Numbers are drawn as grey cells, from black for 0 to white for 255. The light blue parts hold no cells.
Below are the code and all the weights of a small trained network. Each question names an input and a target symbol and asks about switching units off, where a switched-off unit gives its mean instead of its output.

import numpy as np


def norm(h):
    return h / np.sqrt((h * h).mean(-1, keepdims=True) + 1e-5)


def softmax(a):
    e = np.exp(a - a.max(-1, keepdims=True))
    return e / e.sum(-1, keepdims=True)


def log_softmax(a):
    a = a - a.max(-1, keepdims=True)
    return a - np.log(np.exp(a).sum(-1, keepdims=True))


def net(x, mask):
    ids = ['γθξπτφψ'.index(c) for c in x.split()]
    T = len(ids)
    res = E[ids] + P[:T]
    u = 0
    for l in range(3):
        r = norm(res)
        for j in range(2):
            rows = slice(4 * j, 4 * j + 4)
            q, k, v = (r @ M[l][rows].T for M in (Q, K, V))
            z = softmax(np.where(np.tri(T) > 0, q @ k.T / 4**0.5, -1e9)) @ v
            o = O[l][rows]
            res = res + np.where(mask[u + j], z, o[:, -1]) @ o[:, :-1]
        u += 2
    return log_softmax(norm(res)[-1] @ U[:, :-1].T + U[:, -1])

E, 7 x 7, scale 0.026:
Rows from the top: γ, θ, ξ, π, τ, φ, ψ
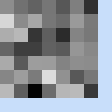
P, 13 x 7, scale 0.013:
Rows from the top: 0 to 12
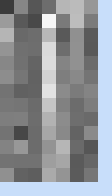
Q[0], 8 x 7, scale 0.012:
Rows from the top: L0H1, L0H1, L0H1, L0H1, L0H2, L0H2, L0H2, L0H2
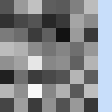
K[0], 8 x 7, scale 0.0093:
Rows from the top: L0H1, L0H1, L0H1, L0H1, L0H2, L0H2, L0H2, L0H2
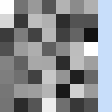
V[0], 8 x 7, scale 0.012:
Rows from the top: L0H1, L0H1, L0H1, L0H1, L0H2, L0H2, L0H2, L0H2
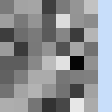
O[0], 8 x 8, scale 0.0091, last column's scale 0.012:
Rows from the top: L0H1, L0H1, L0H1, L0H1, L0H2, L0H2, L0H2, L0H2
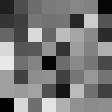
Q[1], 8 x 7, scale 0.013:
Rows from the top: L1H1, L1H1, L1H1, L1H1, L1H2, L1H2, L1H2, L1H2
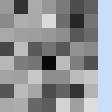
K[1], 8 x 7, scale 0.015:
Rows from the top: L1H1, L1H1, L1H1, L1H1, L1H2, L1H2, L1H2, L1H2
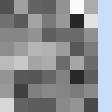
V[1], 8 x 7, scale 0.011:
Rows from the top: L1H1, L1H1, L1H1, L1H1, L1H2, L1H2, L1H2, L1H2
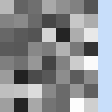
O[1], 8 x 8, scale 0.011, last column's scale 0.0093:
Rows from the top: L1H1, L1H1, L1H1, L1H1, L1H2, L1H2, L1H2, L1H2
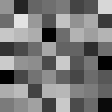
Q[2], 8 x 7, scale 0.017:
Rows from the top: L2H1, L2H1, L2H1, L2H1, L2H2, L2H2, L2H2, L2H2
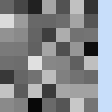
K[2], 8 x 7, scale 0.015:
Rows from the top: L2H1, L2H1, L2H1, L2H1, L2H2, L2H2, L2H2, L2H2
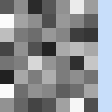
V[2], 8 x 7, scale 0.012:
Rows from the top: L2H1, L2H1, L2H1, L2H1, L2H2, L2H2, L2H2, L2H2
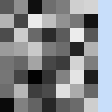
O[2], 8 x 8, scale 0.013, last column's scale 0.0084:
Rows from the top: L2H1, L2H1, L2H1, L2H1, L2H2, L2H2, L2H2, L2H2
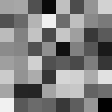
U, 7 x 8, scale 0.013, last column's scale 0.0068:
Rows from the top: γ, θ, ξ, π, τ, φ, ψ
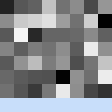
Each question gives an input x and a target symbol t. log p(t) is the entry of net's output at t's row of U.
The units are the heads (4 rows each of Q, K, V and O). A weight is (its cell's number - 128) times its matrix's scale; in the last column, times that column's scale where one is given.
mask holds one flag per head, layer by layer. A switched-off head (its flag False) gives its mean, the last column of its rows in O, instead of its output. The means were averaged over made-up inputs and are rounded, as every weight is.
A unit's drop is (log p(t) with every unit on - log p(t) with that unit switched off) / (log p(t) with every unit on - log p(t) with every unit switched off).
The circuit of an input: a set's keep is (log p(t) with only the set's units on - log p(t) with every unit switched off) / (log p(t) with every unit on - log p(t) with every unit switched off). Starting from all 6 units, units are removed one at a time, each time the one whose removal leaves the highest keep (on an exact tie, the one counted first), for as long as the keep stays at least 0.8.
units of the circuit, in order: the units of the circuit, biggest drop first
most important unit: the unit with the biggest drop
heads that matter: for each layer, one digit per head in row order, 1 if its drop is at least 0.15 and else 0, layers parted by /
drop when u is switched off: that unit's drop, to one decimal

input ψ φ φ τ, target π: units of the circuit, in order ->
L0H1; L1H2; L2H1
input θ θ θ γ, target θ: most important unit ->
L0H2
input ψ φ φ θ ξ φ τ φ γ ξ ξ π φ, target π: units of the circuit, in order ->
L0H1; L1H2; L2H2
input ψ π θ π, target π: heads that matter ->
10 / 01 / 11
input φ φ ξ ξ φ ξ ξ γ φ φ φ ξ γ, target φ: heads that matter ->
01 / 00 / 00
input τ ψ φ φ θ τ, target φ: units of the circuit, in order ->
L0H1; L1H2; L2H1; L1H1
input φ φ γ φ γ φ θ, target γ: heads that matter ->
00 / 00 / 00
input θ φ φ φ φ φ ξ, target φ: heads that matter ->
01 / 00 / 00
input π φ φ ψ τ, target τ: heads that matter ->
11 / 01 / 01
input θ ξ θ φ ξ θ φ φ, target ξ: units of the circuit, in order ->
L2H1; L0H1
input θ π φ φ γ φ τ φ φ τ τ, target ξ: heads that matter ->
11 / 10 / 10
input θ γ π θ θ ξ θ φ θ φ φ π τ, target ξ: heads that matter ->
11 / 10 / 11
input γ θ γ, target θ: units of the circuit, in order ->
L2H2; L2H1; L1H1
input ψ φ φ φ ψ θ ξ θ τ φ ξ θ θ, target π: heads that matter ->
11 / 01 / 10
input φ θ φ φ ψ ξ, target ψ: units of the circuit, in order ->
L2H2
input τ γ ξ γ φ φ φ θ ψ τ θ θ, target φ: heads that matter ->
10 / 01 / 00
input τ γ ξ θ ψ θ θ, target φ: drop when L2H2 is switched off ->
0.0
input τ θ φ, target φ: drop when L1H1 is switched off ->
0.1
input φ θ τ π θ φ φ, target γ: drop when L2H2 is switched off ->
0.2
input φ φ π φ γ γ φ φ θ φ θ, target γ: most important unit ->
L0H2
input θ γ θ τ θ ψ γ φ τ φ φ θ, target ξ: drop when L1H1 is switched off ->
0.2
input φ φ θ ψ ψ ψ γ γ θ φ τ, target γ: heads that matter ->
00 / 00 / 00
